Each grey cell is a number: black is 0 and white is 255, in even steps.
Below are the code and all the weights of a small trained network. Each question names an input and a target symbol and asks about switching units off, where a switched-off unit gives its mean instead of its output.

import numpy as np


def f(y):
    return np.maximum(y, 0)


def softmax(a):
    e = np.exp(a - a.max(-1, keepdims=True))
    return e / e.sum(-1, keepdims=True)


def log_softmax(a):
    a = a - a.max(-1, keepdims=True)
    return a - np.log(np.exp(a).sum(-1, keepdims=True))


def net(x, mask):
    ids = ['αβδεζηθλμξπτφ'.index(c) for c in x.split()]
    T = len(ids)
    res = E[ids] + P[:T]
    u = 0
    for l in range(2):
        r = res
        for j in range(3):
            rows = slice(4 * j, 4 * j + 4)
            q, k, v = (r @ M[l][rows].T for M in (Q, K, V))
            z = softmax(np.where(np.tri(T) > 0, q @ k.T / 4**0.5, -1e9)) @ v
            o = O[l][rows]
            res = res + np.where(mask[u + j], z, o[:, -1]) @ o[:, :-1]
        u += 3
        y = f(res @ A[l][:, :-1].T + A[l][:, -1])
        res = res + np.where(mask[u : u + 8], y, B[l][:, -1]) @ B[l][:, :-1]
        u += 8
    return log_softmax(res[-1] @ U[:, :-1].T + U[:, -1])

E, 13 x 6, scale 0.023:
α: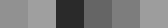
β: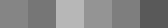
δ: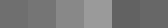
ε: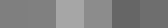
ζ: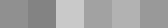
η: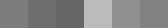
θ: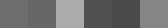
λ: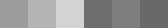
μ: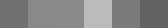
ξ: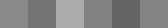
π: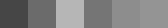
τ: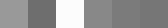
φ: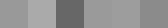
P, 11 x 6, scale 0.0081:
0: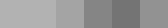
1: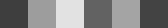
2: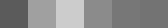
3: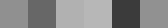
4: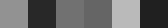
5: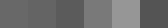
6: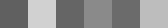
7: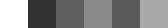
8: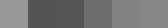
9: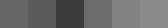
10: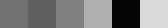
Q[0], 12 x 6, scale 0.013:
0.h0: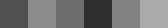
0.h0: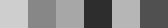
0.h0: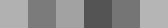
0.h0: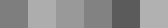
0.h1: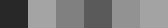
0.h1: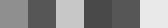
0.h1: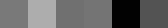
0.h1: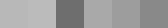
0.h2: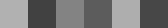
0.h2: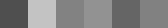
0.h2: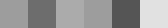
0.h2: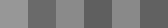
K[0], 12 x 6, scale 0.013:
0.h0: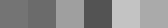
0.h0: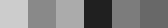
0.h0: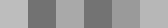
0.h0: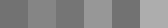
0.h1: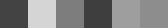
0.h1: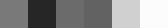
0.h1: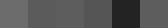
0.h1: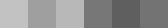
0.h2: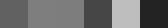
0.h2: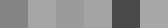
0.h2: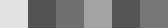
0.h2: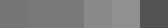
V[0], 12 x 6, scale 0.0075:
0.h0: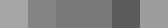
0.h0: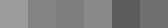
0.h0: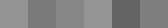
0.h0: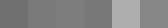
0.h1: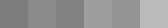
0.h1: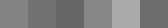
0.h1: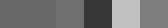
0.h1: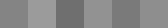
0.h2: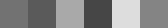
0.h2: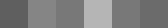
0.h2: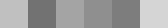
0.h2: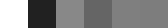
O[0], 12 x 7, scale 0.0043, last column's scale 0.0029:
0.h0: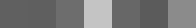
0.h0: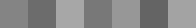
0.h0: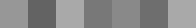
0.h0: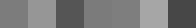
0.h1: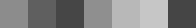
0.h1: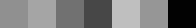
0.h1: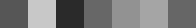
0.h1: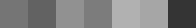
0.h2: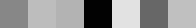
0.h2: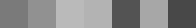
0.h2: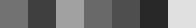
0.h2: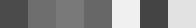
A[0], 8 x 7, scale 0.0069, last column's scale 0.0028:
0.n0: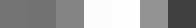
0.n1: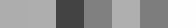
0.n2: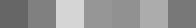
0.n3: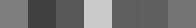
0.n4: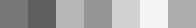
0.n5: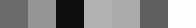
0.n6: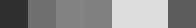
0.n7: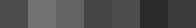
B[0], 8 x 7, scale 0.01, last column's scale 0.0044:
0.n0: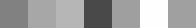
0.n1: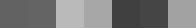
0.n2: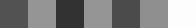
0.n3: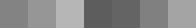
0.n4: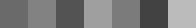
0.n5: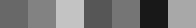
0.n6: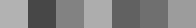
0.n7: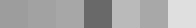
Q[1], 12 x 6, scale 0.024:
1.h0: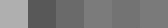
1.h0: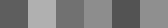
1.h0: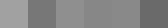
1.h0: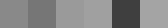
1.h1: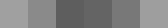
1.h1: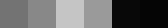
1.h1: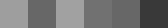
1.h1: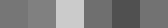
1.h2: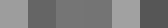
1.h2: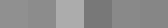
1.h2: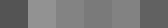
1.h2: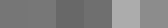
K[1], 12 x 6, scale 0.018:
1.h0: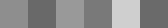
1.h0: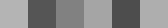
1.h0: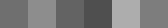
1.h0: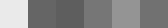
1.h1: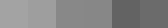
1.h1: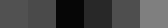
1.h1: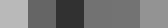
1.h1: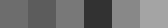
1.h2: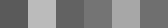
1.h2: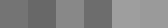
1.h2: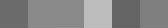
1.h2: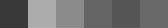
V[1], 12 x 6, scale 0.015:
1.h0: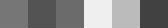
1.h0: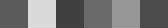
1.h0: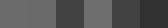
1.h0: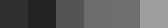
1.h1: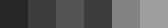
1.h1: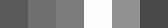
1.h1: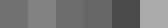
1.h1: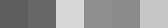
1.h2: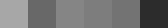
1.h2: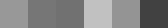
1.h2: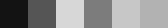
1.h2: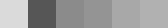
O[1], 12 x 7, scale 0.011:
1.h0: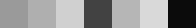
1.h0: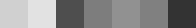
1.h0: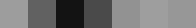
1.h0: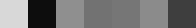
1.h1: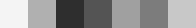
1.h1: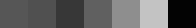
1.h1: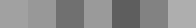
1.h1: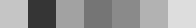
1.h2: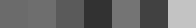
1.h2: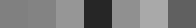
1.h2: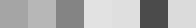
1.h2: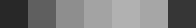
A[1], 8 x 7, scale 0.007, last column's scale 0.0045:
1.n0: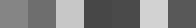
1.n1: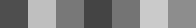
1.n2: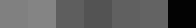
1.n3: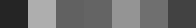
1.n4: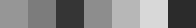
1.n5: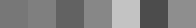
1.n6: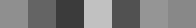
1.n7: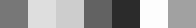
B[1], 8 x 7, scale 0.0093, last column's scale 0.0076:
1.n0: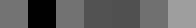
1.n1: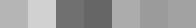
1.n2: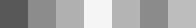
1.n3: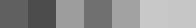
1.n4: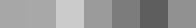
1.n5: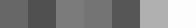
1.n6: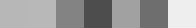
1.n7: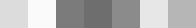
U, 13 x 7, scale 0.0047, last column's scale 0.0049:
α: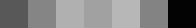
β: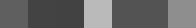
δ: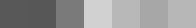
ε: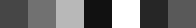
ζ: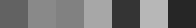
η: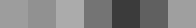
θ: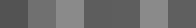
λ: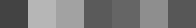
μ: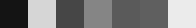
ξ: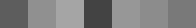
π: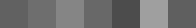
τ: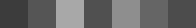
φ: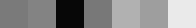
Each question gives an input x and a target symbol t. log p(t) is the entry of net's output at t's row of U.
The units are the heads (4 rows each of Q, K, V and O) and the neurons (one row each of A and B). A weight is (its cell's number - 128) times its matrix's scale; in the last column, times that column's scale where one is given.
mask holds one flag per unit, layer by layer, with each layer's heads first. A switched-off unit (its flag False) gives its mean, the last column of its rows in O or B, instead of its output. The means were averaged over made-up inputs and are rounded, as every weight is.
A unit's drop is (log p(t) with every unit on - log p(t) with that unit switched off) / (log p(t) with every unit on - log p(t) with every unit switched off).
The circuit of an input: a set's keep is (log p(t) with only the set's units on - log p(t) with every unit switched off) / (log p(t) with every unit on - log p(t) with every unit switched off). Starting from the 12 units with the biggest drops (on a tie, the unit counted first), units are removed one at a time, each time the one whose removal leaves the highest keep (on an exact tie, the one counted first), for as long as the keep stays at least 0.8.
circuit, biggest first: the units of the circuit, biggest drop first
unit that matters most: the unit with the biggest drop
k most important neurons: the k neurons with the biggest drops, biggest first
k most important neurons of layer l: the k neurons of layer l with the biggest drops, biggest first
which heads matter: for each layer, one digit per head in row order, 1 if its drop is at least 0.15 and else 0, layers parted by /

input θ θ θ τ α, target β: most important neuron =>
0.n2
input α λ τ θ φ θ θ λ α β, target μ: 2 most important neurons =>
0.n7, 0.n0
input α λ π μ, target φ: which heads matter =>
000 / 110
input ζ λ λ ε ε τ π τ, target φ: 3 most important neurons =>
0.n4, 0.n2, 0.n7
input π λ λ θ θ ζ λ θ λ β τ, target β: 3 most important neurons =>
0.n2, 0.n4, 0.n0
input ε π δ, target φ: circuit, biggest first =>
1.h1, 0.n2
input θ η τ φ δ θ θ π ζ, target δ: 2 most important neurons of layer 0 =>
0.n0, 0.n6
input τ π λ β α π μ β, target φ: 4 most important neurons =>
0.n1, 0.n5, 0.n2, 0.n4
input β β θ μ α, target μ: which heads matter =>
001 / 010
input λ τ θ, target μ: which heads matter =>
000 / 100
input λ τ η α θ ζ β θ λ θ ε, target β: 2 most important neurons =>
0.n5, 1.n7
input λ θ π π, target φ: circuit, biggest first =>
1.h1, 0.n7, 0.n2
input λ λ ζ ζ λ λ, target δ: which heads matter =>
010 / 011
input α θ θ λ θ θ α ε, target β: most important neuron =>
0.n7
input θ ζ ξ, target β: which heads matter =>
000 / 100
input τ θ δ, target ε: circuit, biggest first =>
1.h2, 1.h0, 0.h2
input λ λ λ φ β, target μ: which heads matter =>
001 / 100
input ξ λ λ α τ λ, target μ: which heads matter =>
000 / 110
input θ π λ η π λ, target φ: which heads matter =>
000 / 010
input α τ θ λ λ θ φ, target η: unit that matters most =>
0.n1
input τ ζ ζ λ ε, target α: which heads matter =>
000 / 101
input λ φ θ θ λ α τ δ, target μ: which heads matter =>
000 / 110
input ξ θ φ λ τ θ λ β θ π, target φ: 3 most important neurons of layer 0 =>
0.n6, 0.n4, 0.n0
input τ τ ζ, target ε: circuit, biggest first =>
0.h2, 1.h2
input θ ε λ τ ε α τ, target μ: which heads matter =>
001 / 010
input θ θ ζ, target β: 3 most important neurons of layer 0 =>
0.n4, 0.n2, 0.n0
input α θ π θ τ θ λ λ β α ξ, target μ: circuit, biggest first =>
1.h1
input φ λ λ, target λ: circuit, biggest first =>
1.h0, 1.n7, 1.h2
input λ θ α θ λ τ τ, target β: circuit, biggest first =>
0.n2, 1.h0, 0.n5, 0.n4
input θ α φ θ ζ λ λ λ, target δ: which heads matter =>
000 / 001
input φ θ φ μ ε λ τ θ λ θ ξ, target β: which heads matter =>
000 / 101
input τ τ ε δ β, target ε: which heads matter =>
000 / 101
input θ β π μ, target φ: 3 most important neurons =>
0.n2, 0.n7, 1.n6
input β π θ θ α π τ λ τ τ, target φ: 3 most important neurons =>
0.n1, 0.n5, 0.n2
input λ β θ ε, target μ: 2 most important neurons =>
0.n3, 0.n0
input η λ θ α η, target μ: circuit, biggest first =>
1.h0
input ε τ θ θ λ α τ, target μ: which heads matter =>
000 / 010
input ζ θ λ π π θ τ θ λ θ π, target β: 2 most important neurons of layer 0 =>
0.n6, 0.n2
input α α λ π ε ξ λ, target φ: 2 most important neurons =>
0.n1, 0.n4
